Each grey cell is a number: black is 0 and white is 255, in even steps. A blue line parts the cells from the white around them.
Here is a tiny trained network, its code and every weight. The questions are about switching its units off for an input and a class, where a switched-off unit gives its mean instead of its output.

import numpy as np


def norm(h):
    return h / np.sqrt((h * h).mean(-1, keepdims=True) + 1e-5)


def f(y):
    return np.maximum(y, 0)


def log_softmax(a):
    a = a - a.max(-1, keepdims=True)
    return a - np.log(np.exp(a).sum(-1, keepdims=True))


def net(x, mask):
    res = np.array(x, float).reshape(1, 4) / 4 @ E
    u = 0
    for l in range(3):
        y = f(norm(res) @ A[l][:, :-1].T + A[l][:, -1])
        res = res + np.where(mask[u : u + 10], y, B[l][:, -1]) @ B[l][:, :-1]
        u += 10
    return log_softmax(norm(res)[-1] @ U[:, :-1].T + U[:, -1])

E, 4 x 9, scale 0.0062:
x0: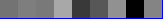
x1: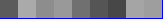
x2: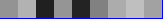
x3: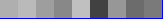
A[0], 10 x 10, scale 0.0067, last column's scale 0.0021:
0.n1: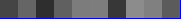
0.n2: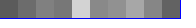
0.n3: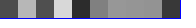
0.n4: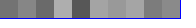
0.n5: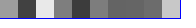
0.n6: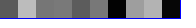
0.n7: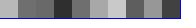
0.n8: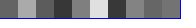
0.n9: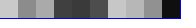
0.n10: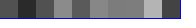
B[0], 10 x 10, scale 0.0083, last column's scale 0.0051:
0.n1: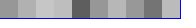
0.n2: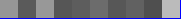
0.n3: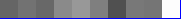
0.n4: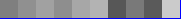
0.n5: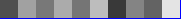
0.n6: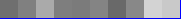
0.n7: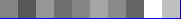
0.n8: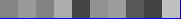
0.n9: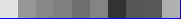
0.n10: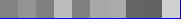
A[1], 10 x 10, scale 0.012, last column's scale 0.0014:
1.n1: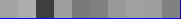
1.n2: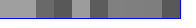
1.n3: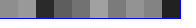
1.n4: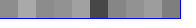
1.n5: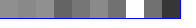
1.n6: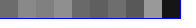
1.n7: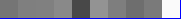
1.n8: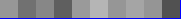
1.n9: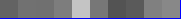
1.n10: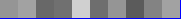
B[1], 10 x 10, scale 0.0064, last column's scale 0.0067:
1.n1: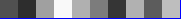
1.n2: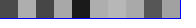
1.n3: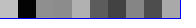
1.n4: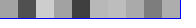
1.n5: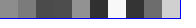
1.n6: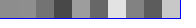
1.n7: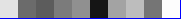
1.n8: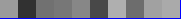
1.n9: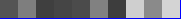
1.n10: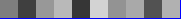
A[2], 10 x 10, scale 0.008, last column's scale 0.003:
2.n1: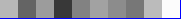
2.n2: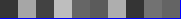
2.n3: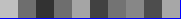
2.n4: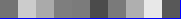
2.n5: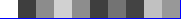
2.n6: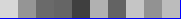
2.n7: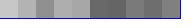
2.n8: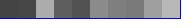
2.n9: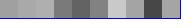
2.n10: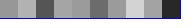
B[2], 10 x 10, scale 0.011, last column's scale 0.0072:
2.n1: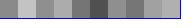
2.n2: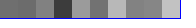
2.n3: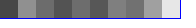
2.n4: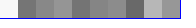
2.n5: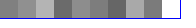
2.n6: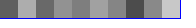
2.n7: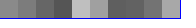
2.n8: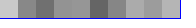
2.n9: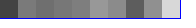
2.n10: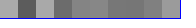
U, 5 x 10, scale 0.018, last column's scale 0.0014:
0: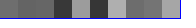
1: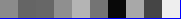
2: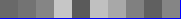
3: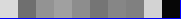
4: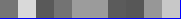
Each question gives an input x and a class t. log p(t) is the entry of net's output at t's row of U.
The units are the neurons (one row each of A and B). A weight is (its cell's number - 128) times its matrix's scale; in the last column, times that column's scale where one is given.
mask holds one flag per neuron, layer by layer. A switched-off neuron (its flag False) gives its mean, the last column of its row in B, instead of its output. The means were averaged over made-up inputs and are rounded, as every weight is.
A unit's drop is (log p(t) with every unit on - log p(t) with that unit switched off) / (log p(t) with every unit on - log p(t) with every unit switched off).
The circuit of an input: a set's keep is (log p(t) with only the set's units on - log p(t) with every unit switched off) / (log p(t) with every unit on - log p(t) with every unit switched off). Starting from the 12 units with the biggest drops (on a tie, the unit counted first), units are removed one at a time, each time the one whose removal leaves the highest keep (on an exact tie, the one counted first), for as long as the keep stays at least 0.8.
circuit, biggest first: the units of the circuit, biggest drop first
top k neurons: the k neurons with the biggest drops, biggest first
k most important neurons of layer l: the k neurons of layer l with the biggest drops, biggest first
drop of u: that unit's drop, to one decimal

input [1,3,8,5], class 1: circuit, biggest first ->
1.n1
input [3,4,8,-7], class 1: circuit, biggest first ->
0.n3, 1.n3
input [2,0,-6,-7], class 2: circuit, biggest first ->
0.n1, 0.n10
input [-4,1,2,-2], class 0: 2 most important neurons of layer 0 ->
0.n5, 0.n7
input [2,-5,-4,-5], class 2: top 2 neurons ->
0.n5, 1.n5
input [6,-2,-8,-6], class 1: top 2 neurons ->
0.n5, 1.n5
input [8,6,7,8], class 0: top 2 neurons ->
1.n6, 2.n2
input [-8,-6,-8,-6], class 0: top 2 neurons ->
0.n3, 1.n8
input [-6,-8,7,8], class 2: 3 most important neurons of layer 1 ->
1.n10, 1.n2, 1.n7
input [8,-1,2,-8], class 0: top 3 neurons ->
2.n2, 1.n7, 1.n10
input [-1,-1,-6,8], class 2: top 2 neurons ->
1.n10, 0.n3
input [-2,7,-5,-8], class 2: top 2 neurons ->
0.n8, 0.n1
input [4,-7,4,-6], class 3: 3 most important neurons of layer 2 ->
2.n9, 2.n5, 2.n1
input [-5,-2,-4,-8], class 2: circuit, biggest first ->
0.n8
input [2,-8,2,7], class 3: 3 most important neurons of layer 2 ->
2.n1, 2.n5, 2.n8
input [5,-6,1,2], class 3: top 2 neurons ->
0.n7, 1.n5
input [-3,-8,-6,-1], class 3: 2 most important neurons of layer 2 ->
2.n1, 2.n8
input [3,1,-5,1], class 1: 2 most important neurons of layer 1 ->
1.n5, 1.n9
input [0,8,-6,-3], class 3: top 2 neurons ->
0.n6, 2.n4
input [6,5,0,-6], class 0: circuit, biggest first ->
2.n2
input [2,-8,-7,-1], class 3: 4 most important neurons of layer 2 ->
2.n8, 2.n1, 2.n5, 2.n7
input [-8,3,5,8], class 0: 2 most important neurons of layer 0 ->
0.n10, 0.n2
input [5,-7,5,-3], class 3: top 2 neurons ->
0.n7, 1.n5
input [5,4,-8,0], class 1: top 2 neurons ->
1.n5, 1.n9
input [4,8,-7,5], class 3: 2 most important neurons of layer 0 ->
0.n3, 0.n4
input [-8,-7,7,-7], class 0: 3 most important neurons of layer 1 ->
1.n5, 1.n8, 1.n3
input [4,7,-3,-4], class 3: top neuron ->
0.n6
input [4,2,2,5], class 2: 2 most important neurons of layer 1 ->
1.n4, 1.n10
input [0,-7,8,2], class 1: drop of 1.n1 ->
0.2
